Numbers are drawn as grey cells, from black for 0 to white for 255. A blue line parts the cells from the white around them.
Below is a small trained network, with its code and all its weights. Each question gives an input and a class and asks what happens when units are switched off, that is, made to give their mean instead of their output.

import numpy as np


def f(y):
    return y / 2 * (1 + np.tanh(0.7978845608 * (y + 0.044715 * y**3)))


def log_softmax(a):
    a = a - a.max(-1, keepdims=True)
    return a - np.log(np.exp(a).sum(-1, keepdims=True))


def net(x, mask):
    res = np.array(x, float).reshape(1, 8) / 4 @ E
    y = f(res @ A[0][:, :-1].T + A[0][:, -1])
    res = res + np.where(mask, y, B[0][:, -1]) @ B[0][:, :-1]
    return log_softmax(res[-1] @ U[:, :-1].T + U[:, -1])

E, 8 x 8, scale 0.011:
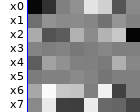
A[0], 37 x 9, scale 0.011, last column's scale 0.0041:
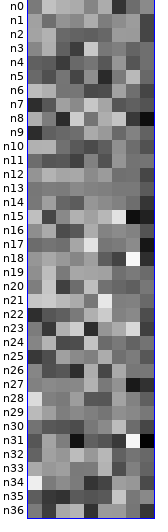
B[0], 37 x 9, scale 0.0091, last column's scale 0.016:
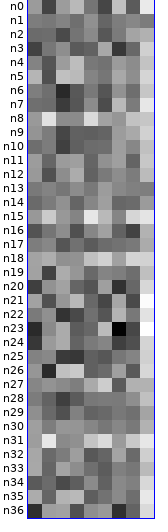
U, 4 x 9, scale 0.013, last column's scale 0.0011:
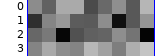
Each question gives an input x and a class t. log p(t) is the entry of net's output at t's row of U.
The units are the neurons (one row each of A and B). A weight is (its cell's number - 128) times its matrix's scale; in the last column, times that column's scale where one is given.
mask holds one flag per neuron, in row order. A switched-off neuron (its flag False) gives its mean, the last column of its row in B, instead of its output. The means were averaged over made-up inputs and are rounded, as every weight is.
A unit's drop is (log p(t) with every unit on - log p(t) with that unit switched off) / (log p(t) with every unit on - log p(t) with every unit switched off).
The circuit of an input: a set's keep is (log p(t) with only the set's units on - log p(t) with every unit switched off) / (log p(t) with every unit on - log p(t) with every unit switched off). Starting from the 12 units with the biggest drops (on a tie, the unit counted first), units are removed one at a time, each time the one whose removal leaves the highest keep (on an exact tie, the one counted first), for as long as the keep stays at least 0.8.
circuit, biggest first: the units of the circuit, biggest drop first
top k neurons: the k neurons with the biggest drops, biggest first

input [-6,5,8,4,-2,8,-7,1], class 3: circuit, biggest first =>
[n15]
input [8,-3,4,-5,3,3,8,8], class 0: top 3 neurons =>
[n0; n32; n21]
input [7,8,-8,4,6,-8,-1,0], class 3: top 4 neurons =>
[n31; n18; n5; n6]
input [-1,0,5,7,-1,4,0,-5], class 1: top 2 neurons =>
[n23; n36]
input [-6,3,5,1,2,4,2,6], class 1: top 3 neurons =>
[n20; n24; n3]
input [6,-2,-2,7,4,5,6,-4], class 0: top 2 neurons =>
[n0; n21]
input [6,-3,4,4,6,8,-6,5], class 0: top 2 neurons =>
[n26; n35]
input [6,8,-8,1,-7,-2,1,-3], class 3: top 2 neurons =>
[n31; n18]
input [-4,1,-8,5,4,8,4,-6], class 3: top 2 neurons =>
[n18; n31]
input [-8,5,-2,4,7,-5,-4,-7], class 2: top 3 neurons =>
[n6; n34; n28]
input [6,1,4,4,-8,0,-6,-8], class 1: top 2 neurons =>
[n23; n36]
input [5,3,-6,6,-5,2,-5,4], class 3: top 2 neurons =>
[n31; n21]
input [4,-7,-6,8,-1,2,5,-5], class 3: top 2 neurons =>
[n18; n31]
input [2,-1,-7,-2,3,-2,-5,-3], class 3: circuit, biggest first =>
[n31]
